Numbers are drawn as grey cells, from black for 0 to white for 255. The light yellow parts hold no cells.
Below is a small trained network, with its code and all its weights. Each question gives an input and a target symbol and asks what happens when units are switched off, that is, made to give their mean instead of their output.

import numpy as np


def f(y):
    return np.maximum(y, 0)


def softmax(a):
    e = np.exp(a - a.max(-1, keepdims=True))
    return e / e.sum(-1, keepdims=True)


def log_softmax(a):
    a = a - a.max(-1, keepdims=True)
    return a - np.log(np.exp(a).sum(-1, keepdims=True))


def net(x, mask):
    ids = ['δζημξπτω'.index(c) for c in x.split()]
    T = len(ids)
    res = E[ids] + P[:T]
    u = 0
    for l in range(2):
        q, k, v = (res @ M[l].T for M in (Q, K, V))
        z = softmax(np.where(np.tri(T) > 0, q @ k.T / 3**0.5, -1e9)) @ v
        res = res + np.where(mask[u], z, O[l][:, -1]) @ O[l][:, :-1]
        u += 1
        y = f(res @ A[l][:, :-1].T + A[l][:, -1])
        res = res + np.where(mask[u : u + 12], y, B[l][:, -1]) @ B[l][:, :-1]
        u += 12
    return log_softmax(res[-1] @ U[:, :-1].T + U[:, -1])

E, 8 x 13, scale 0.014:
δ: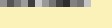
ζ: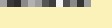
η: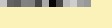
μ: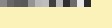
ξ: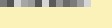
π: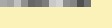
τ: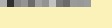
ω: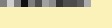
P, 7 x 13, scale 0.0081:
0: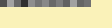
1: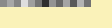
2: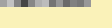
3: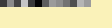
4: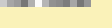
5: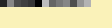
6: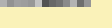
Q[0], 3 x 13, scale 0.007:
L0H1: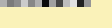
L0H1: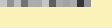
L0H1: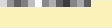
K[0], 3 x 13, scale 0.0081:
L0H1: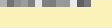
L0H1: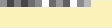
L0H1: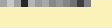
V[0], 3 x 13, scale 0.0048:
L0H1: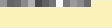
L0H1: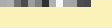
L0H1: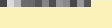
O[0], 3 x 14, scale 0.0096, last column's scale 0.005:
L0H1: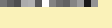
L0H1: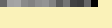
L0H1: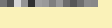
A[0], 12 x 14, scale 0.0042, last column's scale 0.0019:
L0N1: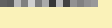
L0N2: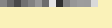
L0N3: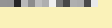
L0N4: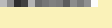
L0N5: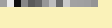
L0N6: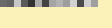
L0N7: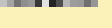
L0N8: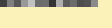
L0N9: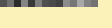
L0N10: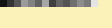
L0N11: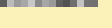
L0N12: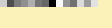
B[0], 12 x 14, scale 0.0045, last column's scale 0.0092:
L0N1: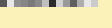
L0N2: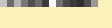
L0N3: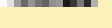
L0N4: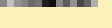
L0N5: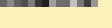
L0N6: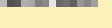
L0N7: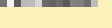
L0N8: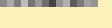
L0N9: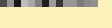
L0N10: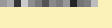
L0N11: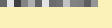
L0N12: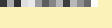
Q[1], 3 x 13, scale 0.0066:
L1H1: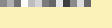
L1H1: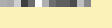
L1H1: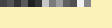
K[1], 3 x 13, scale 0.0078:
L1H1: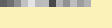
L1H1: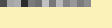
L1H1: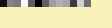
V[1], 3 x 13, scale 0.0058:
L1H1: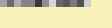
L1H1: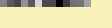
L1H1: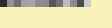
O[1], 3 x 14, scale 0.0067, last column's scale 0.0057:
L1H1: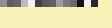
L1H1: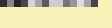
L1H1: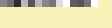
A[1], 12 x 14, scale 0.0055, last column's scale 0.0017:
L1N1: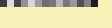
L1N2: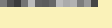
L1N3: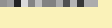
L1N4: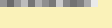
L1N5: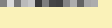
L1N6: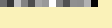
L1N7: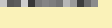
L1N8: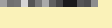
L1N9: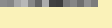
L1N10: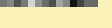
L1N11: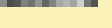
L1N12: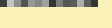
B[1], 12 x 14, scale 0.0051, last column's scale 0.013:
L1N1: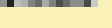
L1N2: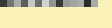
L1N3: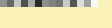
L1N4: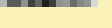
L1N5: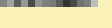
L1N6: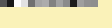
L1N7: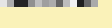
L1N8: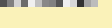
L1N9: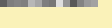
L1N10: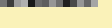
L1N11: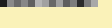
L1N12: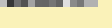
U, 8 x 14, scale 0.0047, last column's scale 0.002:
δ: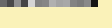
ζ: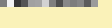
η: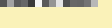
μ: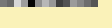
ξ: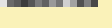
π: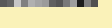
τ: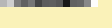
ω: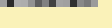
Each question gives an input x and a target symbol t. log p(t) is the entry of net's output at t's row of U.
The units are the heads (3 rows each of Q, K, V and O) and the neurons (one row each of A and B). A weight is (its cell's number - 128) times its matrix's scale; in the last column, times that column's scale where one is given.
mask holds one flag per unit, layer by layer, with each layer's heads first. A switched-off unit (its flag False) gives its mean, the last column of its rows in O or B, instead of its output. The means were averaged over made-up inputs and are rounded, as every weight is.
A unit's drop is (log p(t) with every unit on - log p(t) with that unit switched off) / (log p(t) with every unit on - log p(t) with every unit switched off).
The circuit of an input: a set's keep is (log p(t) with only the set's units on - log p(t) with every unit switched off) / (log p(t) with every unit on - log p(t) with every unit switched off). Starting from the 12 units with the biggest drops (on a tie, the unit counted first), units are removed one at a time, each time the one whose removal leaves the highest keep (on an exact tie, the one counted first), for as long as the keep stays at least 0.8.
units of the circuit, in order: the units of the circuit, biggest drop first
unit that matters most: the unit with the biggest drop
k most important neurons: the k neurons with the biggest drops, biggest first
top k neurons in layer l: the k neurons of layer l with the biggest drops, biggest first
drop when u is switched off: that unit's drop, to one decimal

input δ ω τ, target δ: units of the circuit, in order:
(L1H1; L0N1; L1N5)
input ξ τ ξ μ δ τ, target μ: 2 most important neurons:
(L1N6; L0N12)
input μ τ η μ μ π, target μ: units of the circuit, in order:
(L1H1; L0H1; L0N10; L0N12)
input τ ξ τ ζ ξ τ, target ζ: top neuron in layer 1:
(L1N4)
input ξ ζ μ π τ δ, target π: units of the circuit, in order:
(L1N8; L1H1; L0H1)
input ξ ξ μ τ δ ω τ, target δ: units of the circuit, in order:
(L0H1; L1H1; L1N2)
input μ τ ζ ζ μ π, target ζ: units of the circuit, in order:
(L0H1; L1N4)
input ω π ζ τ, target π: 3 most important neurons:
(L1N8; L0N12; L0N7)
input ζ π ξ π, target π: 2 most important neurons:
(L0N12; L1N8)
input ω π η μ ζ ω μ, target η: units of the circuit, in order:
(L0H1; L1H1; L1N11)
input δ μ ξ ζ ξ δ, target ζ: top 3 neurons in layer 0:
(L0N10; L0N9; L0N8)
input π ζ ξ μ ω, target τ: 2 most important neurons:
(L1N8; L0N12)
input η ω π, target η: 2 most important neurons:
(L0N7; L1N3)
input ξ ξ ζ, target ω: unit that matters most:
L1N3
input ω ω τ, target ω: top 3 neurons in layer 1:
(L1N6; L1N7; L1N8)
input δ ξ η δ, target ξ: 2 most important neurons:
(L1N7; L0N3)
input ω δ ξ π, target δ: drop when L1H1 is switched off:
1.1
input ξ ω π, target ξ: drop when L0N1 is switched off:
0.2
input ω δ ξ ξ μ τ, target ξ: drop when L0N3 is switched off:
0.1
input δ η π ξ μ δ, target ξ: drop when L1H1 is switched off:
0.3
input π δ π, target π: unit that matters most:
L1H1
